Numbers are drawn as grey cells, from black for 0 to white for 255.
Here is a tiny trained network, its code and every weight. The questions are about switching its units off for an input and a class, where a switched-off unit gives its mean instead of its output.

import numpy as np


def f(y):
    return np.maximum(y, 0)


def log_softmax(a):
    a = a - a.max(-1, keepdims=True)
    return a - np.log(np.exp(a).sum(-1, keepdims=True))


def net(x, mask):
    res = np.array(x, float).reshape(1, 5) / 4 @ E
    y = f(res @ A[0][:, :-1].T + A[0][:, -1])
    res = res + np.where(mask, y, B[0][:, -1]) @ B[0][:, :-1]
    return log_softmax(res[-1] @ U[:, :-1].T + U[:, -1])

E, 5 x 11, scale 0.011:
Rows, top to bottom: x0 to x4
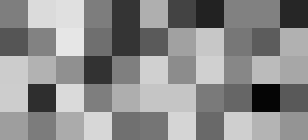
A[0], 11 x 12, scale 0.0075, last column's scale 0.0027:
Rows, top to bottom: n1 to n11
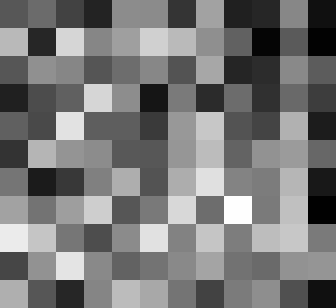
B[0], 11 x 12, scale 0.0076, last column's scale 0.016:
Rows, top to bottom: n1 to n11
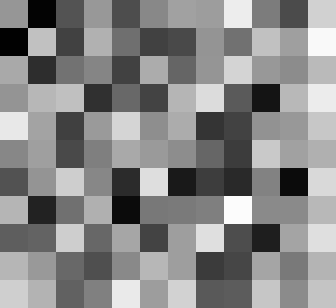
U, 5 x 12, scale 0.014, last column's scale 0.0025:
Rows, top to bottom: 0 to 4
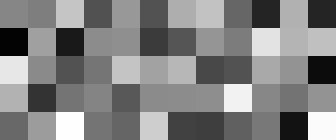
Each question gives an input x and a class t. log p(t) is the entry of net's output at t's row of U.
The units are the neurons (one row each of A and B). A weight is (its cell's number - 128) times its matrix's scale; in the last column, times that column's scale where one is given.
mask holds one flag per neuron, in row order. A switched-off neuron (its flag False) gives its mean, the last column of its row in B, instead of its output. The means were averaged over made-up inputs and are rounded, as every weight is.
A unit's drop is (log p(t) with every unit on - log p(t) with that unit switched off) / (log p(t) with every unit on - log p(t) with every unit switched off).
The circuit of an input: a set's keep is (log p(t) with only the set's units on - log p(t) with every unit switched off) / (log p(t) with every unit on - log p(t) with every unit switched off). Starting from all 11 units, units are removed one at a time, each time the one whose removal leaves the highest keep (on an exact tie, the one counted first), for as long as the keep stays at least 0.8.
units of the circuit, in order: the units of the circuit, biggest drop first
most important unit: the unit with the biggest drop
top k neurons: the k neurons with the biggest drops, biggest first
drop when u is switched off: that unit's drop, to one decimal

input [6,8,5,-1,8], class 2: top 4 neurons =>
[n10 n6 n1 n5]
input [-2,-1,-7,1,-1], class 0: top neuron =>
[n4]
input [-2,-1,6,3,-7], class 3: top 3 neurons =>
[n1 n4 n3]
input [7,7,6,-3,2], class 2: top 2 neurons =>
[n7 n10]
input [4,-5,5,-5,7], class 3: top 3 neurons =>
[n2 n4 n7]
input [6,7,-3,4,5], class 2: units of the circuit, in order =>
[n5 n10]
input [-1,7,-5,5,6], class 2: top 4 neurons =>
[n5 n10 n9 n1]
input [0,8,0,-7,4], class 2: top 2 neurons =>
[n2 n10]
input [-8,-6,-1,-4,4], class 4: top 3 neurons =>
[n7 n2 n5]
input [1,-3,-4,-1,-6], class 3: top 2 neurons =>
[n1 n9]
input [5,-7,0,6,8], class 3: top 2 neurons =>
[n8 n5]
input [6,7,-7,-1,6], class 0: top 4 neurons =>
[n4 n7 n11 n1]
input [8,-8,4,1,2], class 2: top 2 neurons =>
[n7 n11]
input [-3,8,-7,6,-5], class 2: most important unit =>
n5
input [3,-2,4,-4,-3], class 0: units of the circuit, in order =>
[n2 n9]
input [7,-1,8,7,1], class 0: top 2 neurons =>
[n9 n7]
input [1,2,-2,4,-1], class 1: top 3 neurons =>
[n2 n7 n9]
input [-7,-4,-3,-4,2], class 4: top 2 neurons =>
[n7 n2]
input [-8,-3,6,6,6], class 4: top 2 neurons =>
[n7 n4]
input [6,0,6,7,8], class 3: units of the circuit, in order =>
[n8]
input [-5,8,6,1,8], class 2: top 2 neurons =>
[n5 n10]
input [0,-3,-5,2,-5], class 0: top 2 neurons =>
[n4 n8]
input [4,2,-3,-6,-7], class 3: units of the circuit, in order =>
[n2 n1]
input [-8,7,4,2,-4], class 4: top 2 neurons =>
[n7 n11]
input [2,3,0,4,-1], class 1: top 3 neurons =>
[n2 n7 n11]
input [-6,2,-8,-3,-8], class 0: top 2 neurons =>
[n4 n8]
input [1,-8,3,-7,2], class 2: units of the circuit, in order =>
[n2]
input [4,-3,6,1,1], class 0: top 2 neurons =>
[n9 n7]
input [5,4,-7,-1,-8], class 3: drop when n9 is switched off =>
0.3
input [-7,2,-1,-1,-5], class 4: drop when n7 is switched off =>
1.1
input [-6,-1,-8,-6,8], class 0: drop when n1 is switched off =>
0.2
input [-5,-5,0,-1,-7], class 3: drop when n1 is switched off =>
0.8
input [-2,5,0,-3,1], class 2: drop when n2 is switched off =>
0.7
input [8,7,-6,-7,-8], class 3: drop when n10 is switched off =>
0.0
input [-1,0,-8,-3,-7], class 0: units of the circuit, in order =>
[n4]
